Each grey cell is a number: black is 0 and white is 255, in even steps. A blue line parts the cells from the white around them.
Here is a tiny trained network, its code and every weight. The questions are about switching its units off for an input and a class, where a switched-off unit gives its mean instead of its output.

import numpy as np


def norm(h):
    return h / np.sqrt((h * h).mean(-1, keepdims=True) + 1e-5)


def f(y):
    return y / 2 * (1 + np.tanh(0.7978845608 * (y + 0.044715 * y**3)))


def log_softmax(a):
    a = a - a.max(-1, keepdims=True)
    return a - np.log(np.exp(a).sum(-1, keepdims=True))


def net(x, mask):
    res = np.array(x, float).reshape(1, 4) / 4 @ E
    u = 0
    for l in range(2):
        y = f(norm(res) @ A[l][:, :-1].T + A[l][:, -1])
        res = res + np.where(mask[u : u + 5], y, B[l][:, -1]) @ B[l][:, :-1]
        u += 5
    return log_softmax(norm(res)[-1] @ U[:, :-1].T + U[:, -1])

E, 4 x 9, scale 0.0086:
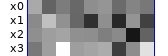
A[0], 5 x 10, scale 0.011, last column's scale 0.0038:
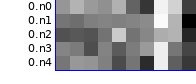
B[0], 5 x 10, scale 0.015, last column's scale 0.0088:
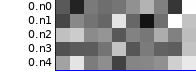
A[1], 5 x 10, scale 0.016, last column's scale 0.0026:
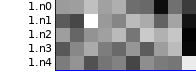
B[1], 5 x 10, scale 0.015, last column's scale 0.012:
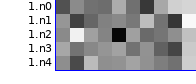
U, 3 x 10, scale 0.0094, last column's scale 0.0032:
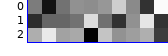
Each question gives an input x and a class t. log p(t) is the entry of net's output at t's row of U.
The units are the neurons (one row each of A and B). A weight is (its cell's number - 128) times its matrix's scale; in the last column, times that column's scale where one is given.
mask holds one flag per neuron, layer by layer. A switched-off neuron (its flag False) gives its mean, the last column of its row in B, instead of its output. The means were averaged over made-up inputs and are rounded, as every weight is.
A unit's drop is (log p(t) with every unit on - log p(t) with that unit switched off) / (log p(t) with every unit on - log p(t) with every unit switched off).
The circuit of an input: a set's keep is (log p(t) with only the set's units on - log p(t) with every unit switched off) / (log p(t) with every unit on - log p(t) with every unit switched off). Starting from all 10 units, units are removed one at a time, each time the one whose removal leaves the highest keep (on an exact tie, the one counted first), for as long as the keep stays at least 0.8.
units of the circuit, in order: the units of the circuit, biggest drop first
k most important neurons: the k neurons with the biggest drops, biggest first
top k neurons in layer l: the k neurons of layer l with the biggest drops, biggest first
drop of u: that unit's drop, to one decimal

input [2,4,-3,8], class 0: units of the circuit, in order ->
(0.n0)
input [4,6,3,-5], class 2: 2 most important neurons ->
(1.n1, 0.n0)
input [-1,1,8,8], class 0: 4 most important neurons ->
(1.n1, 0.n1, 0.n3, 0.n2)
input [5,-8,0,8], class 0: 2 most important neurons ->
(1.n1, 0.n0)
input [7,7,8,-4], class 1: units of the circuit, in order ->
(0.n0, 1.n0)
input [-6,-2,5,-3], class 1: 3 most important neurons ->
(0.n0, 1.n0, 1.n1)
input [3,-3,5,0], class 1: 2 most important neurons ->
(1.n0, 0.n0)
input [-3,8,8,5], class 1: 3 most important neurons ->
(1.n0, 1.n2, 0.n2)
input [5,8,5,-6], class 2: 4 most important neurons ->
(1.n1, 0.n0, 0.n3, 1.n3)
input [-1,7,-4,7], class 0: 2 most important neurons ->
(0.n0, 0.n2)
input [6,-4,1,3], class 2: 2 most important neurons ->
(1.n2, 0.n2)
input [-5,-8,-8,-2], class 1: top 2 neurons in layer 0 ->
(0.n1, 0.n3)
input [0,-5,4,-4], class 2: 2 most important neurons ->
(0.n0, 0.n3)
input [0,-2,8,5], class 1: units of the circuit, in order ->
(1.n0)
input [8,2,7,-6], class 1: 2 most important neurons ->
(0.n0, 1.n1)
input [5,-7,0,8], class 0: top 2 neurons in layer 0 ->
(0.n0, 0.n4)
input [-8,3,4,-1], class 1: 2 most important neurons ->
(0.n0, 0.n4)
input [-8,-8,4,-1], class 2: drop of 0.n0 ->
0.1
